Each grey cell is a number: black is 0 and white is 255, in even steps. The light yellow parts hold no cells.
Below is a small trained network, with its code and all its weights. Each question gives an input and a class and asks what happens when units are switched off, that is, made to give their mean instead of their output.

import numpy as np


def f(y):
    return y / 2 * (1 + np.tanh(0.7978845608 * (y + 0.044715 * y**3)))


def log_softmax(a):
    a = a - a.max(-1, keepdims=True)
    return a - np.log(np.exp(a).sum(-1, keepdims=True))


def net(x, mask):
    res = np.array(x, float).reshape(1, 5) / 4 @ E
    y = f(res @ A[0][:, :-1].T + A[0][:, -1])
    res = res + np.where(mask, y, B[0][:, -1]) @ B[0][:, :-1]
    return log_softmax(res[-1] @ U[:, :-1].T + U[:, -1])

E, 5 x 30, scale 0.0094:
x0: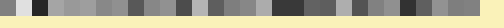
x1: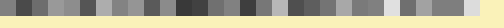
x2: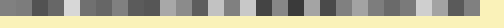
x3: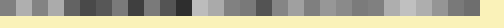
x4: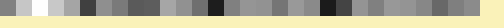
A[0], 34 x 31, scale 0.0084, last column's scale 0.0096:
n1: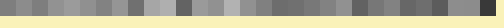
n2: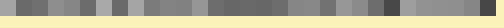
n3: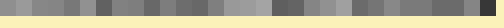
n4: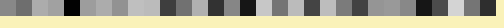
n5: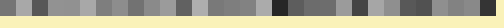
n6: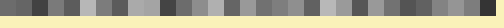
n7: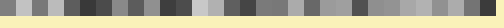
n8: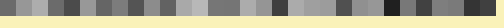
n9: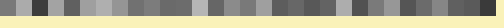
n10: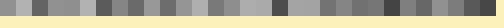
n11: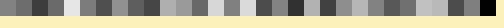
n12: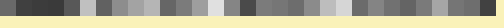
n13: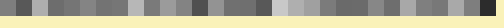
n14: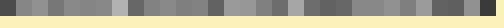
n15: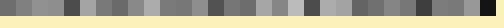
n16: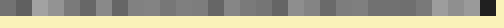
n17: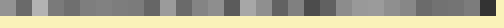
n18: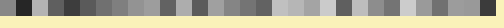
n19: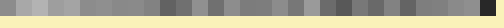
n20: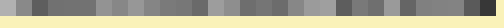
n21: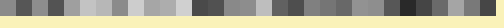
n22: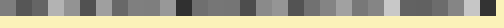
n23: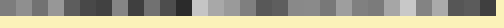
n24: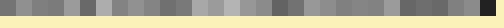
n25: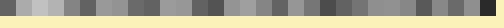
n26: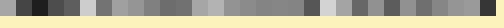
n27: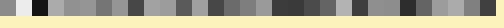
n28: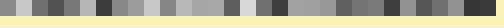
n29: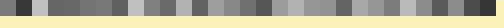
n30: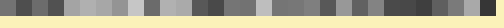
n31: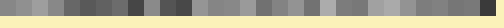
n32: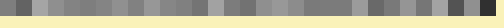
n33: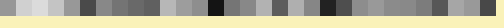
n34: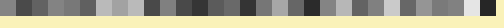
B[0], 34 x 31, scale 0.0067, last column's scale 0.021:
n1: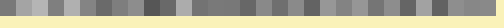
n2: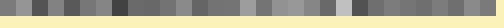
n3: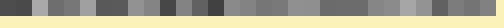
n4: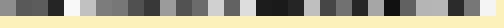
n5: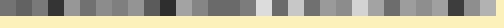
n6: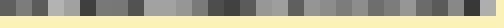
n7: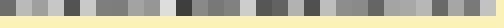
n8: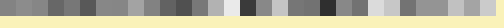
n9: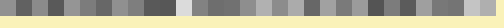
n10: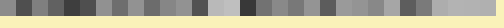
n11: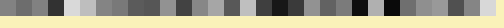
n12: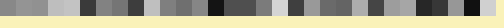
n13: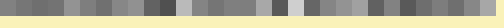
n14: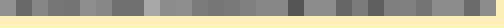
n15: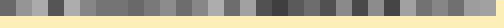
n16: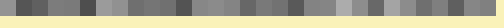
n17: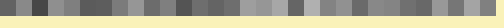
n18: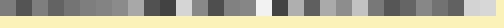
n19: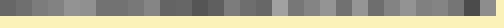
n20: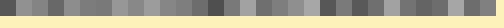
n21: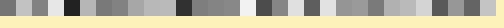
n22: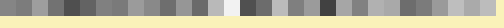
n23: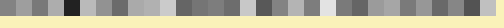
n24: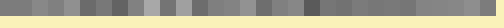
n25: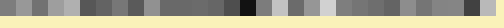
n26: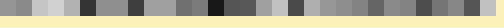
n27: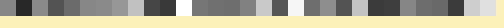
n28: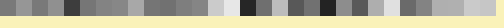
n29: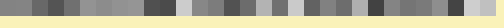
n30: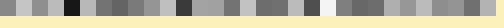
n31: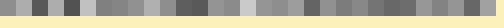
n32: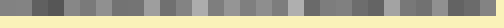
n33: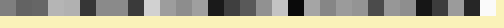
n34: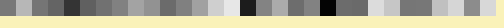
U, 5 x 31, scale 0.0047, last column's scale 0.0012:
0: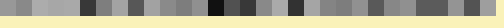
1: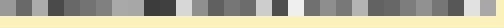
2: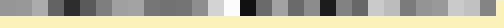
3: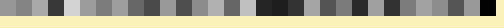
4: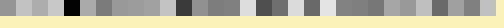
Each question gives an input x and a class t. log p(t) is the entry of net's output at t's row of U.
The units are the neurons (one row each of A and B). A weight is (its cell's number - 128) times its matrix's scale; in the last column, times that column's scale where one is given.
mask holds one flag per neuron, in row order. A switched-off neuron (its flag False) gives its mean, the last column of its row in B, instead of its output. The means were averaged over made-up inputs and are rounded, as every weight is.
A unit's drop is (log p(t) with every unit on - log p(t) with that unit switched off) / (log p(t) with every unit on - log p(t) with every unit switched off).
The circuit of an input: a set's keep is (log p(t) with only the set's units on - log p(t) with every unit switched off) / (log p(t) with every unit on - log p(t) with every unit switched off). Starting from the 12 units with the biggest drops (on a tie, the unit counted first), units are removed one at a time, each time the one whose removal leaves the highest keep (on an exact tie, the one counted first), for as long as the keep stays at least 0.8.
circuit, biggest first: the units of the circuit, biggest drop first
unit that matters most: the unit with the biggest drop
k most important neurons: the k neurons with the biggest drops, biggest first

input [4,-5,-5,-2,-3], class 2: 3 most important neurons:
(n28 n8 n11)
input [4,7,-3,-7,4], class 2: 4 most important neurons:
(n34 n22 n7 n23)
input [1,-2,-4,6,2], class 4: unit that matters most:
n7
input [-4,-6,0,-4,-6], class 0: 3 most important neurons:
(n12 n26 n34)
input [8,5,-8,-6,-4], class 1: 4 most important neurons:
(n27 n5 n9 n11)
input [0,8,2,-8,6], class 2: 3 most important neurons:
(n34 n22 n7)
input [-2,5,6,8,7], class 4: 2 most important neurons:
(n23 n12)
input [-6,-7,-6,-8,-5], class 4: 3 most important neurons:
(n21 n30 n34)
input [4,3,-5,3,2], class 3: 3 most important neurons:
(n4 n18 n29)
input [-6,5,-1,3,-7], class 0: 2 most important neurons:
(n12 n26)
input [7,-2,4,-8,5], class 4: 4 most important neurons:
(n21 n30 n18 n29)
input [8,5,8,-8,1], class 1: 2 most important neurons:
(n27 n4)
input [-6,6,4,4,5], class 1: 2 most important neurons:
(n18 n28)
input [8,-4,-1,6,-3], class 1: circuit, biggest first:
(n27)
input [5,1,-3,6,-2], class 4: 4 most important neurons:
(n7 n23 n18 n29)
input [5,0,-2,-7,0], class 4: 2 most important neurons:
(n21 n30)
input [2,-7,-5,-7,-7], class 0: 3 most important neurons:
(n12 n26 n6)
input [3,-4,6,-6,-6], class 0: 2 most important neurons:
(n12 n4)
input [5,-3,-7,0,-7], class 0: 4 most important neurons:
(n12 n26 n6 n11)
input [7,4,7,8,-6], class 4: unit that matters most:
n23
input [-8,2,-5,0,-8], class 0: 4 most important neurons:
(n12 n26 n6 n27)
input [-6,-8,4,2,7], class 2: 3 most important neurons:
(n8 n28 n12)
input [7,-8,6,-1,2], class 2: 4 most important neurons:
(n28 n8 n10 n18)
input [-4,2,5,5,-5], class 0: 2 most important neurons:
(n4 n12)
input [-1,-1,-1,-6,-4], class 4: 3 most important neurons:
(n21 n30 n33)
